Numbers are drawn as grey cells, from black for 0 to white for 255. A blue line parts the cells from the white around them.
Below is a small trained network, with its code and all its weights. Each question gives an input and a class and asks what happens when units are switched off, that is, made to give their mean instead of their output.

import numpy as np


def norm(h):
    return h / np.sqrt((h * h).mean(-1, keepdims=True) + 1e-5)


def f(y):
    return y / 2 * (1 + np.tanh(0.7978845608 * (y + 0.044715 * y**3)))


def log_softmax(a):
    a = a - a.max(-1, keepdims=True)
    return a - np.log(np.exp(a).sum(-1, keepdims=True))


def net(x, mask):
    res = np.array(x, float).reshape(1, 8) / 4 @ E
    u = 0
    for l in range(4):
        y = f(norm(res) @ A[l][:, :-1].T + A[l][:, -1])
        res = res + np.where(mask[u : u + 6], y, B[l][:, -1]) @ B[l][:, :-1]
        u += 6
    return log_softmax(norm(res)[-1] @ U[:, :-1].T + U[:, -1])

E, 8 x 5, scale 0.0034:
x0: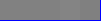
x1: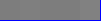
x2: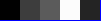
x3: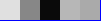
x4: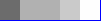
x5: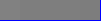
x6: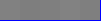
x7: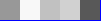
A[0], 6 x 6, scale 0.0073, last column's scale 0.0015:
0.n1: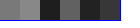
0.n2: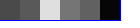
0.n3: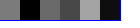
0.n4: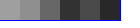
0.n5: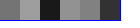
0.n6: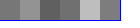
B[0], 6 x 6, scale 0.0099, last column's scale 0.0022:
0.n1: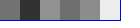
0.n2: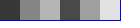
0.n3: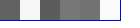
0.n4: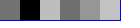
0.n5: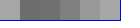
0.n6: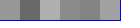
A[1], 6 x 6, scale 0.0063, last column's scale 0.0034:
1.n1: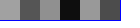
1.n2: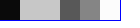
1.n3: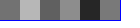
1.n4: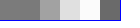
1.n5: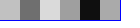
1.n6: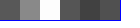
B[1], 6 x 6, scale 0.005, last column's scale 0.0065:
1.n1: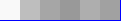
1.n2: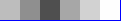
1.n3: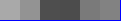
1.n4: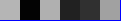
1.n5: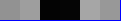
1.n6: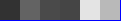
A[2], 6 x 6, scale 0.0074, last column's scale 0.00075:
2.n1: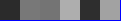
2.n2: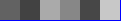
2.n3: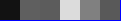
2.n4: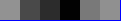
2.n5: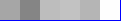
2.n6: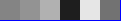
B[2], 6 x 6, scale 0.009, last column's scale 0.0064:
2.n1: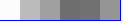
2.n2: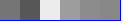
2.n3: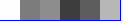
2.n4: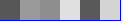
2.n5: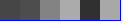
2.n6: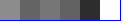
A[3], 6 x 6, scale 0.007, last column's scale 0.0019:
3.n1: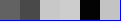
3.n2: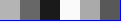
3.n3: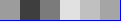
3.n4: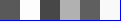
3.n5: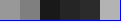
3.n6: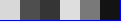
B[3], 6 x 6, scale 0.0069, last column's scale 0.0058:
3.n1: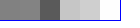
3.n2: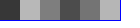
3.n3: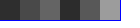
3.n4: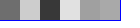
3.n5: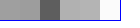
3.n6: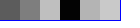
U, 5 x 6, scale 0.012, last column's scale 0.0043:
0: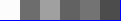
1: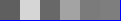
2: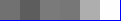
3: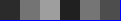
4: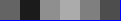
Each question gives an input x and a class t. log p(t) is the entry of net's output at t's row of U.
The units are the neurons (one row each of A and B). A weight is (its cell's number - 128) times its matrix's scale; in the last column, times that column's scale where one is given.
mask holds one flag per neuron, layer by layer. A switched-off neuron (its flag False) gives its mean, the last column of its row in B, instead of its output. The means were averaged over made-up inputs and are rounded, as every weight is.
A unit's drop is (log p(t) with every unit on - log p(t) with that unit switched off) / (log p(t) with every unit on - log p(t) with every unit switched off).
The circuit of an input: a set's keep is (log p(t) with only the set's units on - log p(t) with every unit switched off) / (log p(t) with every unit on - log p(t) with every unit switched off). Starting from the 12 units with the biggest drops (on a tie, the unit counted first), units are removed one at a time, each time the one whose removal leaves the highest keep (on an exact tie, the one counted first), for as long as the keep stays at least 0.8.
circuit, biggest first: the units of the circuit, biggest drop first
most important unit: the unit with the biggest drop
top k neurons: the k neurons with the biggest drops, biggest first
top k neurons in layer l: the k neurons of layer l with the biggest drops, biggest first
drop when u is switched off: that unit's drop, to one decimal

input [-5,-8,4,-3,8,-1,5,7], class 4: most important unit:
2.n5
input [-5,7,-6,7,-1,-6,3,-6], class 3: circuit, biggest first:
(3.n6 3.n2 2.n4)
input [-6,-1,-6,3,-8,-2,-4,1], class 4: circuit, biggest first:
(0.n4 2.n4)
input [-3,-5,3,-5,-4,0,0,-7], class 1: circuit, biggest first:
(0.n3 2.n4)
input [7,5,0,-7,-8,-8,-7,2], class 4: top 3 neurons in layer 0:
(0.n3 0.n4 0.n1)
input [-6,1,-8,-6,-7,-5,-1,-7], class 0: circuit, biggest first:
(1.n1 2.n4)
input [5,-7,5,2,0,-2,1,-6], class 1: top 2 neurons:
(0.n3 0.n4)
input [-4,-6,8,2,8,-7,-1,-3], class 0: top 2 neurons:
(2.n3 2.n1)
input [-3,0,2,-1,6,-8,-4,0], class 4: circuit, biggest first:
(1.n4 3.n6)
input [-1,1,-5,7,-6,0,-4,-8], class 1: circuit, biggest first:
(0.n3 2.n4)
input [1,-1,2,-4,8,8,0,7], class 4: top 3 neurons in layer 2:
(2.n5 2.n4 2.n1)
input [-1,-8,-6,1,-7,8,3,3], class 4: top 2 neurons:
(0.n4 2.n4)
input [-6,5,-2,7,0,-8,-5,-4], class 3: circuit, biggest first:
(3.n6 3.n2 3.n1)
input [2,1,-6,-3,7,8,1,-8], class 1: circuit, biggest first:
(0.n3)
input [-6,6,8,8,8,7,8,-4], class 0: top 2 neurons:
(2.n3 1.n2)
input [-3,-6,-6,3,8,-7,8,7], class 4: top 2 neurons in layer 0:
(0.n3 0.n6)
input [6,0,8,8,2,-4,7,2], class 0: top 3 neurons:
(2.n3 1.n2 2.n1)
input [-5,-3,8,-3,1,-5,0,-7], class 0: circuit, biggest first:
(2.n3 2.n1)
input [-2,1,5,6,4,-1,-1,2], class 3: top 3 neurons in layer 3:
(3.n6 3.n3 3.n2)
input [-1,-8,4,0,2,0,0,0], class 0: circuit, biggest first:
(2.n3)
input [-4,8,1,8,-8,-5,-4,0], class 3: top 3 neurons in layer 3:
(3.n3 3.n6 3.n2)
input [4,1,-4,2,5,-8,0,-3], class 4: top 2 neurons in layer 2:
(2.n5 2.n3)
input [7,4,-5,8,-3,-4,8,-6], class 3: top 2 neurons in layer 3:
(3.n6 3.n2)
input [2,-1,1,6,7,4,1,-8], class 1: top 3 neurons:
(0.n3 3.n4 1.n2)
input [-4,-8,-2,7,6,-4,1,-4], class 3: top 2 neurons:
(0.n2 0.n4)
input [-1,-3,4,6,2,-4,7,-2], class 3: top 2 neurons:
(0.n5 2.n6)
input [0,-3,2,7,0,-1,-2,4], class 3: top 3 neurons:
(0.n3 2.n6 3.n6)
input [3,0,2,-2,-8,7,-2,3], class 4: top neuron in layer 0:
(0.n1)
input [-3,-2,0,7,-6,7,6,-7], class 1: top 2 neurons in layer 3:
(3.n4 3.n2)
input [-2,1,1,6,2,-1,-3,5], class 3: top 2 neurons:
(2.n6 0.n3)
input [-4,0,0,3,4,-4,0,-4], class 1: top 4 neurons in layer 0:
(0.n3 0.n4 0.n2 0.n1)
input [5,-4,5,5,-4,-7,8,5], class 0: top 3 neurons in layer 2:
(2.n1 2.n3 2.n5)
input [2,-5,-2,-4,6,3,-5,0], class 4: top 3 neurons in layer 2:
(2.n5 2.n3 2.n6)
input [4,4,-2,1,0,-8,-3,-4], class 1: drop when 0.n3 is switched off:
1.2
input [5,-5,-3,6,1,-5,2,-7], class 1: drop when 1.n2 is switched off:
0.1
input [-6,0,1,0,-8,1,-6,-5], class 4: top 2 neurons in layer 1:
(1.n2 1.n5)
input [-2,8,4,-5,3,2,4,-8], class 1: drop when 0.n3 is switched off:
0.8
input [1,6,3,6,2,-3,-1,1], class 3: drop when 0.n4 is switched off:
0.2
